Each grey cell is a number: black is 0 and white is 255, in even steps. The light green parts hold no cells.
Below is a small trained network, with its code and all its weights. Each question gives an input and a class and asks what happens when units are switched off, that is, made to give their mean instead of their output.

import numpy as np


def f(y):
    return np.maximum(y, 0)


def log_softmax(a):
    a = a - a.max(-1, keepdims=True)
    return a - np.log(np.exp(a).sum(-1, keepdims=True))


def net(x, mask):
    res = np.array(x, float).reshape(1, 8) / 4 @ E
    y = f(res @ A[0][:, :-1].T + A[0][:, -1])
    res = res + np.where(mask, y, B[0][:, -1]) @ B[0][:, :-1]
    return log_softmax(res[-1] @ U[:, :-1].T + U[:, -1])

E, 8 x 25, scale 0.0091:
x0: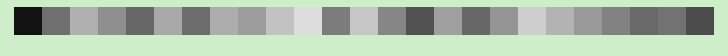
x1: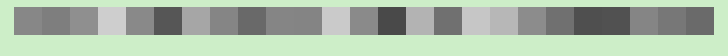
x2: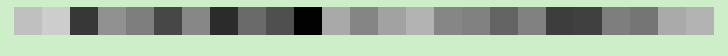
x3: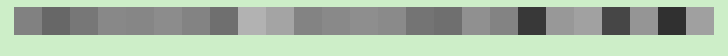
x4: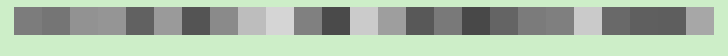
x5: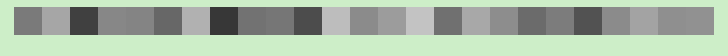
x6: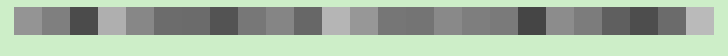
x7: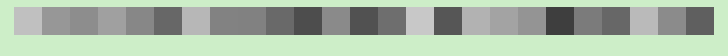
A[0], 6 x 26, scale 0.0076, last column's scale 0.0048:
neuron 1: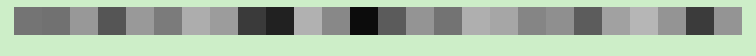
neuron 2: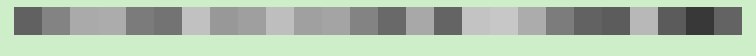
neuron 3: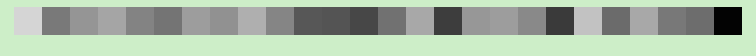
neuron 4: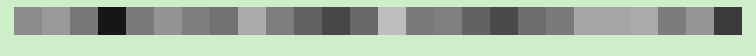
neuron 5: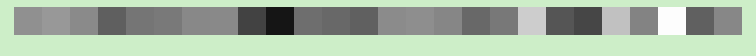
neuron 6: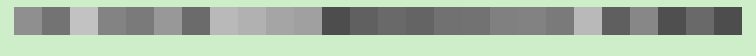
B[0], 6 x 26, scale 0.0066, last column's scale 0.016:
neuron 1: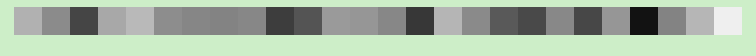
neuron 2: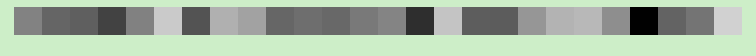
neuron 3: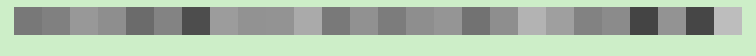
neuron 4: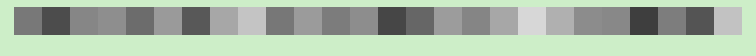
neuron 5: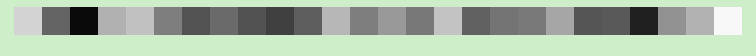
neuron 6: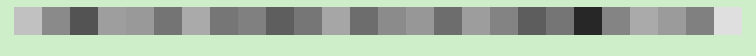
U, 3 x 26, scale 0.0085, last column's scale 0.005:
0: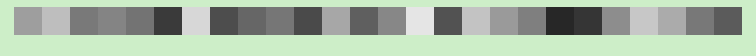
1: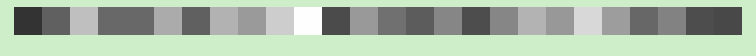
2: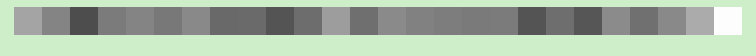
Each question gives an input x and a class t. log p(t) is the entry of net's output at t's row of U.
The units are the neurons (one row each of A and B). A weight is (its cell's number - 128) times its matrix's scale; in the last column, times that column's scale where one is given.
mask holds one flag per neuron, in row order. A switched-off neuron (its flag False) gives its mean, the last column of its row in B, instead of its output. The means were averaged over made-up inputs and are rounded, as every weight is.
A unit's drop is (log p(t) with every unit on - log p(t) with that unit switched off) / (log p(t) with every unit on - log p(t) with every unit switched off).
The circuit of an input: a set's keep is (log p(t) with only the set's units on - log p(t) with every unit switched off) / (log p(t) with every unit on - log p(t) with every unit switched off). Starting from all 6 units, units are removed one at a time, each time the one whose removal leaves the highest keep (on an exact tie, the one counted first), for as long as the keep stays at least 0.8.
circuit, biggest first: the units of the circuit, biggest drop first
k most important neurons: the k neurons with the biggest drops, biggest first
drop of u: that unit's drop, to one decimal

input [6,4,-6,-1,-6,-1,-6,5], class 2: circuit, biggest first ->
neuron 1
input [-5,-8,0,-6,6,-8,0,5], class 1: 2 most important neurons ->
neuron 4; neuron 1
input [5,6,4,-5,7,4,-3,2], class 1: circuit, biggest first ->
neuron 1; neuron 6
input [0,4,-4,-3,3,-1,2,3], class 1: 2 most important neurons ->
neuron 5; neuron 1
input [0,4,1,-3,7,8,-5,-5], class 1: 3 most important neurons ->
neuron 5; neuron 6; neuron 1
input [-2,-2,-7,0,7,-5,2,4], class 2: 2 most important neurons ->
neuron 6; neuron 2
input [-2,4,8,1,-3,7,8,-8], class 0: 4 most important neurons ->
neuron 2; neuron 1; neuron 5; neuron 4
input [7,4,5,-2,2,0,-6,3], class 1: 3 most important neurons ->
neuron 6; neuron 2; neuron 1
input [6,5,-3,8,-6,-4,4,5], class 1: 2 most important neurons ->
neuron 2; neuron 5
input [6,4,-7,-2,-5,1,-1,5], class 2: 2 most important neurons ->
neuron 1; neuron 4
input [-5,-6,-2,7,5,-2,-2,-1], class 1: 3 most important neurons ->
neuron 4; neuron 5; neuron 1
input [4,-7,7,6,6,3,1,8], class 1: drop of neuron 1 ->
0.1
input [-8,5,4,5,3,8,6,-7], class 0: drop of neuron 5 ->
0.3
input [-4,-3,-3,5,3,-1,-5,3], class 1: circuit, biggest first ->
neuron 5
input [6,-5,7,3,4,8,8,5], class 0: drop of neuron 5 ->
0.3
